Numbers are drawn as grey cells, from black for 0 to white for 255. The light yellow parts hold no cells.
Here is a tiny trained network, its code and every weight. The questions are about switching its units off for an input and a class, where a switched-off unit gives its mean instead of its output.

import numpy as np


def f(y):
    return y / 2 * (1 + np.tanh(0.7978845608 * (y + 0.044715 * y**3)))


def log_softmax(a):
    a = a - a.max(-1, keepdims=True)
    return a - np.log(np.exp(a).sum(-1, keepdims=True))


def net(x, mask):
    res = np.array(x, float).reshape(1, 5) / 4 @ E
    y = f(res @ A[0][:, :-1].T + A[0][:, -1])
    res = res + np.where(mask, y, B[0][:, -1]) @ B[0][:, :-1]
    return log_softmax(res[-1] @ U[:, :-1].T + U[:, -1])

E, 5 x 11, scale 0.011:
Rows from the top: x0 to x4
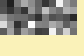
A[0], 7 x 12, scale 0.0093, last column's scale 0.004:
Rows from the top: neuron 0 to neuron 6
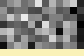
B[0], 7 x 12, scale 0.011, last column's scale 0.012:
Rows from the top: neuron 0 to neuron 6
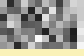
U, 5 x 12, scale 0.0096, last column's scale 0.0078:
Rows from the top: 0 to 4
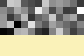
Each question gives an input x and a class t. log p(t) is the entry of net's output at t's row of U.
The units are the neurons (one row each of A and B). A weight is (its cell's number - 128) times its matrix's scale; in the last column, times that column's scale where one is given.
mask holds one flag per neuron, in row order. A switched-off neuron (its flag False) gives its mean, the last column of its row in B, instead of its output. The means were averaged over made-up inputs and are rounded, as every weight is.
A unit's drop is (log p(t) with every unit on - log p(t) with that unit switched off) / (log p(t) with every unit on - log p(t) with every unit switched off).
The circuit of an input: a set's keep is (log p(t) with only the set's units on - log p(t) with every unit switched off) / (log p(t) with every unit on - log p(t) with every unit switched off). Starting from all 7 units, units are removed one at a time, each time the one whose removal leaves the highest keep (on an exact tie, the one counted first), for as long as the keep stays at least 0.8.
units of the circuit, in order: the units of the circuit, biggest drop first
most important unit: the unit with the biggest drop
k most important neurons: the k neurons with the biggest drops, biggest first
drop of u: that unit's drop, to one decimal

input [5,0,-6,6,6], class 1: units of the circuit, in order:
neuron 5; neuron 6
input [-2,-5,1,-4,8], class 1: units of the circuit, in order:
neuron 5
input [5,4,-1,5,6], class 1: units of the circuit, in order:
neuron 5; neuron 6; neuron 4
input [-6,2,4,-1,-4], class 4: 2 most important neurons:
neuron 4; neuron 5
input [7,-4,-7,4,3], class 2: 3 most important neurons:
neuron 0; neuron 4; neuron 6
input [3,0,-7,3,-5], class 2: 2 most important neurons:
neuron 5; neuron 0
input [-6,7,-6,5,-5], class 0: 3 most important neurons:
neuron 3; neuron 5; neuron 6
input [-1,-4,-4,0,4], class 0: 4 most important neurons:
neuron 2; neuron 1; neuron 6; neuron 4
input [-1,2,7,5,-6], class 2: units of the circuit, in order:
neuron 1; neuron 5
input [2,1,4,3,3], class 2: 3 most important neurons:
neuron 6; neuron 1; neuron 4
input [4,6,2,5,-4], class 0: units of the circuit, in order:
neuron 6; neuron 3
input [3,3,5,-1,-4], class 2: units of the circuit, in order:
neuron 5; neuron 1
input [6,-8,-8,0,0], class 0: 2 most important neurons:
neuron 2; neuron 1
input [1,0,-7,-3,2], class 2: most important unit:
neuron 0
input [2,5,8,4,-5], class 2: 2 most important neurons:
neuron 1; neuron 5
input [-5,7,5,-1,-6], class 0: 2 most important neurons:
neuron 3; neuron 5
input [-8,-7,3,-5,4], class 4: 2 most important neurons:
neuron 4; neuron 3
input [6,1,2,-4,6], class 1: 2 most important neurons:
neuron 5; neuron 4
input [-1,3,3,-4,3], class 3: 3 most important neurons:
neuron 6; neuron 2; neuron 0
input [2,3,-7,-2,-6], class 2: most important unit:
neuron 0
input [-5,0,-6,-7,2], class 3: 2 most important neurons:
neuron 6; neuron 1
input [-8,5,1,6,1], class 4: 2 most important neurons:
neuron 4; neuron 6
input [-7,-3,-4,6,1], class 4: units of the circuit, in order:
neuron 4; neuron 6
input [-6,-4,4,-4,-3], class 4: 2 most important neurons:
neuron 4; neuron 5
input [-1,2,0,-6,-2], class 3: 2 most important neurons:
neuron 6; neuron 5
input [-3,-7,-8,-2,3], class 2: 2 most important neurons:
neuron 0; neuron 3
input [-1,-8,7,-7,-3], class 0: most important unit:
neuron 2
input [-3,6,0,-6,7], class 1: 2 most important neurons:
neuron 5; neuron 2
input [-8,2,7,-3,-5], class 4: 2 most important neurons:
neuron 4; neuron 0
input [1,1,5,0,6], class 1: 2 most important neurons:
neuron 5; neuron 0
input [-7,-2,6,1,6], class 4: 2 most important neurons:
neuron 4; neuron 0
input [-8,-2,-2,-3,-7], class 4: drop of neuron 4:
0.8
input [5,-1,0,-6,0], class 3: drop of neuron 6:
0.6
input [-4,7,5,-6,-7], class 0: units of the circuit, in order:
neuron 3
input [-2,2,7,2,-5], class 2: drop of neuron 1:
0.6
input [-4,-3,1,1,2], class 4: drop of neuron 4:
0.5
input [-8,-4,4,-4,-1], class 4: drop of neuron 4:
1.0
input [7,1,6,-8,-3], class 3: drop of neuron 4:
0.1
